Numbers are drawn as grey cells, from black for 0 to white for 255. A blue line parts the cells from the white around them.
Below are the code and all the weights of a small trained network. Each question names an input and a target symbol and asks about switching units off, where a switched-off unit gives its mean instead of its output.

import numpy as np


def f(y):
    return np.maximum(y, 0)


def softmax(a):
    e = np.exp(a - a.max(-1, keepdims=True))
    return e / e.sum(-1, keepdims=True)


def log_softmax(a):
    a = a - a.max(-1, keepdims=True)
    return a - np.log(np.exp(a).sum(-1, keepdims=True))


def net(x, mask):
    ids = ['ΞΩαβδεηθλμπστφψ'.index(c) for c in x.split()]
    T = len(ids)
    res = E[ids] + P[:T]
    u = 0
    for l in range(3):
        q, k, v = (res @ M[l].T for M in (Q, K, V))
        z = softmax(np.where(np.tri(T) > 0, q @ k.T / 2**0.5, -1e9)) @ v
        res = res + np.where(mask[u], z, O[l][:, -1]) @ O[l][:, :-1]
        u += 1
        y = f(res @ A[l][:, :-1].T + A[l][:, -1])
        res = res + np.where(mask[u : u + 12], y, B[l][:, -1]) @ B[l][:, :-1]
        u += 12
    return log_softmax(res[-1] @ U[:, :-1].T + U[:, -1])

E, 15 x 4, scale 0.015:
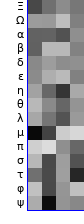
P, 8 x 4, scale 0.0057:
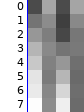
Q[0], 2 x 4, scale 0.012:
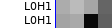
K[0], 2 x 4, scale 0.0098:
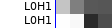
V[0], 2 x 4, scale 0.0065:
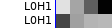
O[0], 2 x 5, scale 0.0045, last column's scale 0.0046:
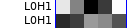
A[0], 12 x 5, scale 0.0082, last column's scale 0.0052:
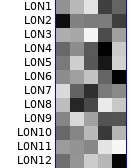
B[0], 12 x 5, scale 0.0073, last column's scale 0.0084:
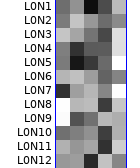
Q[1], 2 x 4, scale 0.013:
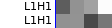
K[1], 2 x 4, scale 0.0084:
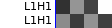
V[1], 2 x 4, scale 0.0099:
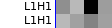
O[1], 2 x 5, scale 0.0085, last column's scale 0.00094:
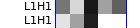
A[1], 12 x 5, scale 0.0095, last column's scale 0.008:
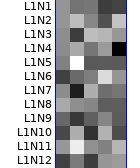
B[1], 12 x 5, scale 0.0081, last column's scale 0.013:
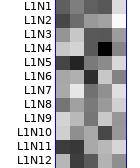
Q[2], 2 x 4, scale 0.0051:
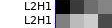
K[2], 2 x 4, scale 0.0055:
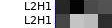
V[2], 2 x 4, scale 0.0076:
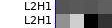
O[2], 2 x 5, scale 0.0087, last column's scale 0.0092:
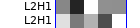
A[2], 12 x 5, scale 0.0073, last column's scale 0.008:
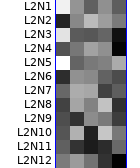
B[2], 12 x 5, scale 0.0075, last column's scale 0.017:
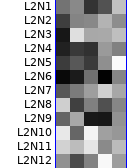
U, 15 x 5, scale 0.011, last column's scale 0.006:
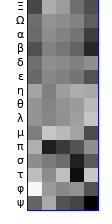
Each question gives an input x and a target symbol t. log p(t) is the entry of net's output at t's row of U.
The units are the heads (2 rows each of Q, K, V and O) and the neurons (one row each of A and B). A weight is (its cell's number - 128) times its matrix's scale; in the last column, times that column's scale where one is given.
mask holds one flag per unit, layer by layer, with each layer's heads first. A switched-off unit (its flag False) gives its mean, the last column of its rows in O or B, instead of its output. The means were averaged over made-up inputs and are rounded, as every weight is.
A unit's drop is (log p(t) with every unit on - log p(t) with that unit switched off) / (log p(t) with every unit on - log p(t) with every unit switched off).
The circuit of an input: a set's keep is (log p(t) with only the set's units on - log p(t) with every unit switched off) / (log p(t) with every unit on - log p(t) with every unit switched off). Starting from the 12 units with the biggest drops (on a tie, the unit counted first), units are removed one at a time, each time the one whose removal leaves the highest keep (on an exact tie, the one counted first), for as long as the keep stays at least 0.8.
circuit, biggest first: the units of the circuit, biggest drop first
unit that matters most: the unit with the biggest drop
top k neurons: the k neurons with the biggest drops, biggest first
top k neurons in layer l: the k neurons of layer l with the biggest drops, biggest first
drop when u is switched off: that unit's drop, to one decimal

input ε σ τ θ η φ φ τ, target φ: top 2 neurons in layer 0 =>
L0N11; L0N8
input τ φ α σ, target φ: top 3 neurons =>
L0N8; L0N5; L0N11
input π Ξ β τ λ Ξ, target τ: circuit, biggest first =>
L1H1; L2N5
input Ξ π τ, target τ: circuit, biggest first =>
L1H1; L2N11
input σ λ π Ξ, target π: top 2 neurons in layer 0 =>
L0N11; L0N3
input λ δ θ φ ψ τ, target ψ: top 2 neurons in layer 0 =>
L0N8; L0N11
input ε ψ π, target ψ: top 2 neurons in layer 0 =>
L0N8; L0N5
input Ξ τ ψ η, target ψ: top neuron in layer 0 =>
L0N8
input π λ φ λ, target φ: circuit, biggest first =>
L0N8; L1H1
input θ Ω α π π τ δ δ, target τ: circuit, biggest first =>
L1H1; L0N10
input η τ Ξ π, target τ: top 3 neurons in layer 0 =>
L0N7; L0N10; L0N4
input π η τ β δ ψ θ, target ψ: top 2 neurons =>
L0N8; L1N3
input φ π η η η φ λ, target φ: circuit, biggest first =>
L1H1; L0N8
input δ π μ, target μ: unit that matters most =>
L0H1
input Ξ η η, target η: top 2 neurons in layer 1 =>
L1N11; L1N1
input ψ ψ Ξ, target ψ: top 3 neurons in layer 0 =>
L0N8; L0N7; L0N1
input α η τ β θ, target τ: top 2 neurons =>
L0N10; L0N4
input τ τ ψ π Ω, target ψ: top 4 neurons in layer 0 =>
L0N8; L0N7; L0N1; L0N11
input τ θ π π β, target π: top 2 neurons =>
L0N11; L0N3
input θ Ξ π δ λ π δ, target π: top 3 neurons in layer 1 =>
L1N5; L1N7; L1N11
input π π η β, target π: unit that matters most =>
L1H1
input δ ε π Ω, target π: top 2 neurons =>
L2N3; L1N5
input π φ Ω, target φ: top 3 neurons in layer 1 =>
L1N5; L1N1; L1N11
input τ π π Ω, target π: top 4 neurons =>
L0N11; L0N3; L2N3; L2N11
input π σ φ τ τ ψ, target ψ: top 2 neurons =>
L0N8; L2N1
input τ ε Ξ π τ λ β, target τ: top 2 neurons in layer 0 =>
L0N7; L0N10
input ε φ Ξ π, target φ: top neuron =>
L0N11
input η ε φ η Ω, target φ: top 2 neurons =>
L0N8; L0N5
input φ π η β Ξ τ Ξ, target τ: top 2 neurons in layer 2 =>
L2N3; L2N5
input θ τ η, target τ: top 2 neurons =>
L0N10; L0N4
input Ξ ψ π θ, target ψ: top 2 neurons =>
L0N8; L0N7
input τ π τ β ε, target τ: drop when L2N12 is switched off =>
0.0
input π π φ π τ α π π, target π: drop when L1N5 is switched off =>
0.2
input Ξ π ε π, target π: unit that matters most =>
L1H1
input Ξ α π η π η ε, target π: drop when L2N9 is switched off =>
0.1
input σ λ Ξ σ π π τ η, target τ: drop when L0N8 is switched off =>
0.2
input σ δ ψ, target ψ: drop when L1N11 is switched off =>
0.1
